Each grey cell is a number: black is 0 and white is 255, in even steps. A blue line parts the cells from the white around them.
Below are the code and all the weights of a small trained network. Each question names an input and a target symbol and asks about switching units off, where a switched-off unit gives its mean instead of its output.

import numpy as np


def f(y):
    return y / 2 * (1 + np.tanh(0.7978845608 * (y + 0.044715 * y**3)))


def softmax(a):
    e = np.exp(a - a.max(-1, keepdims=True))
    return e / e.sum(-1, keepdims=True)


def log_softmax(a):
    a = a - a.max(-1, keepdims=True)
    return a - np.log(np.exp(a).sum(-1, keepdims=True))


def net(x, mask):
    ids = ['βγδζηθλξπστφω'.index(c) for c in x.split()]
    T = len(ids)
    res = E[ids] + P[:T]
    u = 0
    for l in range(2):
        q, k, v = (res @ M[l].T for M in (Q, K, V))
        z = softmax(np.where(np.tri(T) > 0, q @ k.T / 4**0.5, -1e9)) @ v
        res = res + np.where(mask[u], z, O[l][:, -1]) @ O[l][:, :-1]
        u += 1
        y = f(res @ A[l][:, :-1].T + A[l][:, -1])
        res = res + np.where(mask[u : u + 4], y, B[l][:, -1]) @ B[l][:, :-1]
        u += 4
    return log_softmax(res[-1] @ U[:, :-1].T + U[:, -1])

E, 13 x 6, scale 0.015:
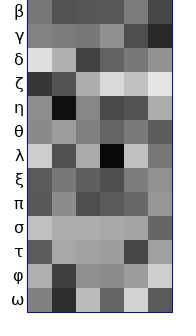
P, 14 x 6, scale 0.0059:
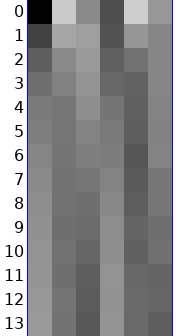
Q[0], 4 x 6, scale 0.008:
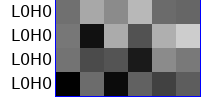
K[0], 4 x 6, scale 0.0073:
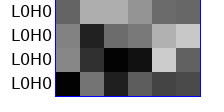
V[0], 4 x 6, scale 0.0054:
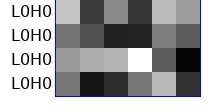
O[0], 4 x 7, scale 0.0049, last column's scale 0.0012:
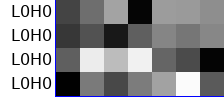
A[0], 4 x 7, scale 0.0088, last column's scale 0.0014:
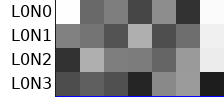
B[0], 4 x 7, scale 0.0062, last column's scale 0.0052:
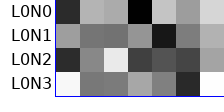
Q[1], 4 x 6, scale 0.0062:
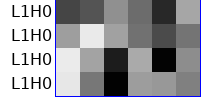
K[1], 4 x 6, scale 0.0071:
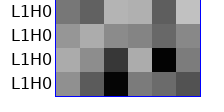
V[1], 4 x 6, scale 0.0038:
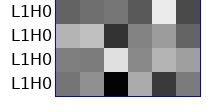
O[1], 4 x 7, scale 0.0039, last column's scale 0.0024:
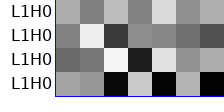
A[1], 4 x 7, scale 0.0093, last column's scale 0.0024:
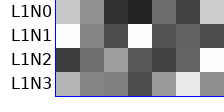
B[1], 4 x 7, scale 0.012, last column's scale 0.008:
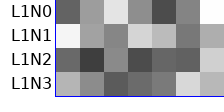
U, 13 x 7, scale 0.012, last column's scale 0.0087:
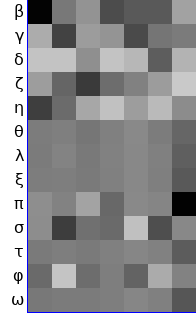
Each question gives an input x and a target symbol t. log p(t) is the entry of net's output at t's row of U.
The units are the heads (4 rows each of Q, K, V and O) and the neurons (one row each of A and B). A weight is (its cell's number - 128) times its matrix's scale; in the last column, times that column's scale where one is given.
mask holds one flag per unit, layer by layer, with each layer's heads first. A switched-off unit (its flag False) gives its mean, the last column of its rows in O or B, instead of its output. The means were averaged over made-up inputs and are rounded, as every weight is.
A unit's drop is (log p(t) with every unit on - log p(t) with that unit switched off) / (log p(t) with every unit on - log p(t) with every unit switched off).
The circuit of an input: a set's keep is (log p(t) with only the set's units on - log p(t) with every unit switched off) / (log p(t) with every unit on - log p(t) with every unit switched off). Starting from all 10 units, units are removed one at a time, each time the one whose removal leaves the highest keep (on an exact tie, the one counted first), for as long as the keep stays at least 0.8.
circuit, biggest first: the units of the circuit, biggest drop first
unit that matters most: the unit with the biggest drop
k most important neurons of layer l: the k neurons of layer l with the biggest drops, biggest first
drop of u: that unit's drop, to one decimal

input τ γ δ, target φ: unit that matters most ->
L0N0
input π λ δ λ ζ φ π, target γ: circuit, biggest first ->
[L0N3; L0H0; L0N0; L1N0]
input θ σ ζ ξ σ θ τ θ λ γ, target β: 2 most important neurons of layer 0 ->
[L0N3; L0N0]
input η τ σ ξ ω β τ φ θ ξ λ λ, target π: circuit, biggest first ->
[L1N0; L0N0; L1N3; L1H0]
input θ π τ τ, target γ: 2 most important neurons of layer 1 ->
[L1N2; L1N1]
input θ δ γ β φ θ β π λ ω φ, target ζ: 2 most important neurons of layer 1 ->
[L1N3; L1N0]
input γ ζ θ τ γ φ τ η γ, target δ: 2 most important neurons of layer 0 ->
[L0N1; L0N2]
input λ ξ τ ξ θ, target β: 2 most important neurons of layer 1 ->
[L1N1; L1N0]
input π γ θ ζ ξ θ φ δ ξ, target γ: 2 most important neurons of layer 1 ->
[L1N0; L1N1]
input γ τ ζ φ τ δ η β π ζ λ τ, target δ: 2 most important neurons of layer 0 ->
[L0N0; L0N1]
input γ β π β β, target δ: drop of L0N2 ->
-0.1
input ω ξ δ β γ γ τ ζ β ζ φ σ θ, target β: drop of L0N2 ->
0.0
